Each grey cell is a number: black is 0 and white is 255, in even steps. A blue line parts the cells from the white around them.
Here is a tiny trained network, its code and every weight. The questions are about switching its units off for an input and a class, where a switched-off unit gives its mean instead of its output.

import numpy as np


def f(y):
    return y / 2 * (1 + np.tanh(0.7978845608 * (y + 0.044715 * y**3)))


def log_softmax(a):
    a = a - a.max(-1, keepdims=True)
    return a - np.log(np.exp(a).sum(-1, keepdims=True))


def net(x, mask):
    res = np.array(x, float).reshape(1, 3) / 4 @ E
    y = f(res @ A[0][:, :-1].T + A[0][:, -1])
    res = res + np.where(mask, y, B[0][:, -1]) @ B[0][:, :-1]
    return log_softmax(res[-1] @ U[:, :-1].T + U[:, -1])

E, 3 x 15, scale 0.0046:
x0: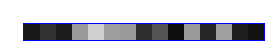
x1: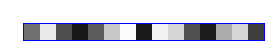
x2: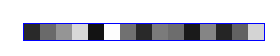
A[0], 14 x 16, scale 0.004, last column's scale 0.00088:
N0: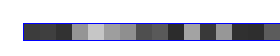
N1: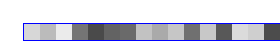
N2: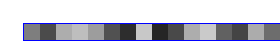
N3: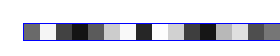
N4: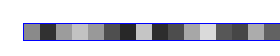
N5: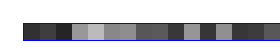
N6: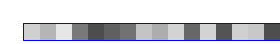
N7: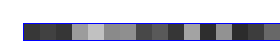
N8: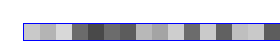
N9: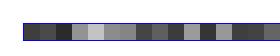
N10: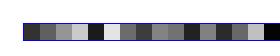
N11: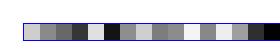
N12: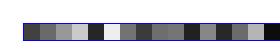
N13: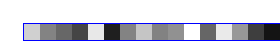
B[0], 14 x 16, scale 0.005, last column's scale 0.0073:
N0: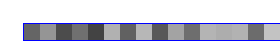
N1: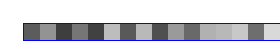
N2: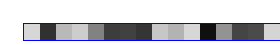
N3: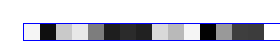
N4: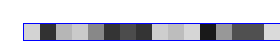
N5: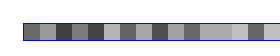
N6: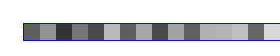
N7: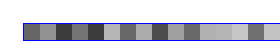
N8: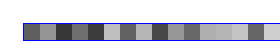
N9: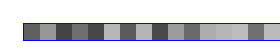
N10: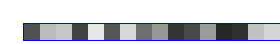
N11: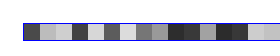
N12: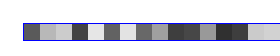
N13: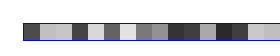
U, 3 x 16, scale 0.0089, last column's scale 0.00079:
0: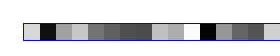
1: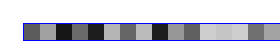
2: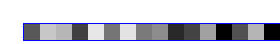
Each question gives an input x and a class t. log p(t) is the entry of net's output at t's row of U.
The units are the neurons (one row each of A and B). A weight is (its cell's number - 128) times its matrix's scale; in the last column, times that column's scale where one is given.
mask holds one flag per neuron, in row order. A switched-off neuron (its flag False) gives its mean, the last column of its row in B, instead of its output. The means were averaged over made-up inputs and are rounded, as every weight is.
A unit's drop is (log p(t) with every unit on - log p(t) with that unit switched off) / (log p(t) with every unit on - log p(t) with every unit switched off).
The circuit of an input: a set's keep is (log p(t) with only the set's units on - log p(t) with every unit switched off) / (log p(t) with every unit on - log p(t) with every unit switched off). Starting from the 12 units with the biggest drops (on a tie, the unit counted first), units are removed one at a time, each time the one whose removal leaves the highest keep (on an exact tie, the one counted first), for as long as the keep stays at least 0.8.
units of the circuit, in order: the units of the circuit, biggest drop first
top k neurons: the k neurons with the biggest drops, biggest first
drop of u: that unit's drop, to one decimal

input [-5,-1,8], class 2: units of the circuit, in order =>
[N10]
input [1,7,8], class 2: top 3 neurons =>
[N10; N12; N4]
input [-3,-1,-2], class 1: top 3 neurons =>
[N3; N10; N12]
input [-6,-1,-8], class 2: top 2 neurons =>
[N11; N13]
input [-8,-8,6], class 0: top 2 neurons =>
[N4; N2]
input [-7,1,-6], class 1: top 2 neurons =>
[N1; N6]
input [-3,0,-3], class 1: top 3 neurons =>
[N10; N12; N3]
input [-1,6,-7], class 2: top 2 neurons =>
[N11; N13]
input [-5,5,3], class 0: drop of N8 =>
-0.1
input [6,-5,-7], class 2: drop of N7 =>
0.0
